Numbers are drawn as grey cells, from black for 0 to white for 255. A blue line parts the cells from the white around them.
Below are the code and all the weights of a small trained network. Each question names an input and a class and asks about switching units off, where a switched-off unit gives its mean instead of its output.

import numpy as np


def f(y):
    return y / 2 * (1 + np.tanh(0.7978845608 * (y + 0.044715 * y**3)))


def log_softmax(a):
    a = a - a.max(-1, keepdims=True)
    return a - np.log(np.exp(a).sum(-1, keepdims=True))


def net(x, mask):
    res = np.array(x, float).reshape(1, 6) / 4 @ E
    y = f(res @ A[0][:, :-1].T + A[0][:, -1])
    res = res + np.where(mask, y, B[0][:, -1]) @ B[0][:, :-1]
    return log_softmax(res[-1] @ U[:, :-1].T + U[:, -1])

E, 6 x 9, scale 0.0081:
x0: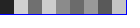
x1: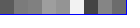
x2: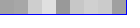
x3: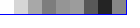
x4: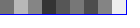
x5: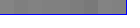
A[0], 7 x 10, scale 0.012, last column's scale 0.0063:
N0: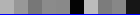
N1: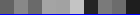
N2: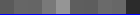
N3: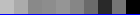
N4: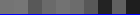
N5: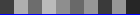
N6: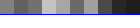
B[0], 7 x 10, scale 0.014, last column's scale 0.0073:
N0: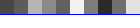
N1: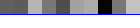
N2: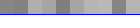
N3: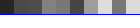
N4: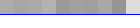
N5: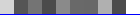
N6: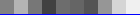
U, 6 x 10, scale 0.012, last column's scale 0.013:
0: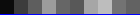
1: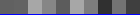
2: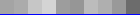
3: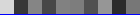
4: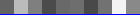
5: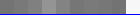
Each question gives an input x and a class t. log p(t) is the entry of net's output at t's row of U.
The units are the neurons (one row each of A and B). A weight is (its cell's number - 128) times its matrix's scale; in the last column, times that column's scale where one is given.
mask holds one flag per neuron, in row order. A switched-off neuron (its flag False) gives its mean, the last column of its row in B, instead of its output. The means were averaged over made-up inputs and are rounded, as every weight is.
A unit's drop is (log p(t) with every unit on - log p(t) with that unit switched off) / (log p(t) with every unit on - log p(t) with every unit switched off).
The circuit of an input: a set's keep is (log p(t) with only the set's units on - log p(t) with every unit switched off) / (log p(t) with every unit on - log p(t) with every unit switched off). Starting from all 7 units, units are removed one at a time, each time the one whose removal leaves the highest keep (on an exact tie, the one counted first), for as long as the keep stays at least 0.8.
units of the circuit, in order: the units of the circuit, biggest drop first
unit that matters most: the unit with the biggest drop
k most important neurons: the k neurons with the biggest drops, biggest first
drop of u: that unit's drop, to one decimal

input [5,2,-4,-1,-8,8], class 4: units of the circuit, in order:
[N6]
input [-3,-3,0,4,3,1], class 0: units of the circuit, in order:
[N5; N6; N3]
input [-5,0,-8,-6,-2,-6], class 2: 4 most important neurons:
[N4; N2; N3; N5]
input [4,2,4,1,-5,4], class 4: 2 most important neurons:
[N6; N4]
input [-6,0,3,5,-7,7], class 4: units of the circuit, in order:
[N6; N5]
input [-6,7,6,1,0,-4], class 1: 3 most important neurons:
[N1; N5; N4]
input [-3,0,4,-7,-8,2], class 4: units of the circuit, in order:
[N6; N3]
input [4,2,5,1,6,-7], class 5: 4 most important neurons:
[N6; N4; N2; N5]
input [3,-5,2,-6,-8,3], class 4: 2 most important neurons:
[N6; N3]
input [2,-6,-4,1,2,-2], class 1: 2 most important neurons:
[N0; N6]
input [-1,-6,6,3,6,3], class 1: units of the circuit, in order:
[N0; N4]
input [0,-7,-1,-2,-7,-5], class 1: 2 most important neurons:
[N0; N3]
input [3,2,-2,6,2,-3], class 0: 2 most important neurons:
[N3; N6]
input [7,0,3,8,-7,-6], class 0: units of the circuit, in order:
[N3]
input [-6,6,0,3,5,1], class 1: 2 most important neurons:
[N5; N1]
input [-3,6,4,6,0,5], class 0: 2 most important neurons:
[N3; N0]
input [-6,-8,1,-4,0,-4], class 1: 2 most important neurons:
[N0; N5]
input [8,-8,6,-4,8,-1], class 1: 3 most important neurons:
[N0; N6; N3]
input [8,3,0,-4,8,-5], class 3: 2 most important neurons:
[N5; N6]
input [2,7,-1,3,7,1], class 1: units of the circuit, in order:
[N1]
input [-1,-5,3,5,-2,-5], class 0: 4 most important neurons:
[N3; N1; N4; N5]
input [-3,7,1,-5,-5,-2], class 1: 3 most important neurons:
[N1; N3; N5]
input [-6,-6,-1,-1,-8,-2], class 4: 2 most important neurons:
[N6; N5]
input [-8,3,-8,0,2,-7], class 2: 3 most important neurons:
[N4; N5; N2]
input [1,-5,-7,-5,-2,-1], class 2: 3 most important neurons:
[N4; N2; N3]
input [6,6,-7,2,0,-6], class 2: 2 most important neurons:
[N4; N2]
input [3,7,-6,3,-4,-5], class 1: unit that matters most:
N1
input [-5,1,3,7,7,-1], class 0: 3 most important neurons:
[N3; N6; N5]
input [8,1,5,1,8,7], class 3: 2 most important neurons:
[N5; N6]
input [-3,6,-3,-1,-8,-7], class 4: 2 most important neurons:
[N6; N0]
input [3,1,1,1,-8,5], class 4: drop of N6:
0.6
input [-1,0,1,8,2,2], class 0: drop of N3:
0.7
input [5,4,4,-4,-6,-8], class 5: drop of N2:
0.0
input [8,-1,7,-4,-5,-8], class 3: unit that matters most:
N5
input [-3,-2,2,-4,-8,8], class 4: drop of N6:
0.6
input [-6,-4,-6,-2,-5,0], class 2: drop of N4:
0.3
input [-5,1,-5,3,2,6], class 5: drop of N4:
0.2
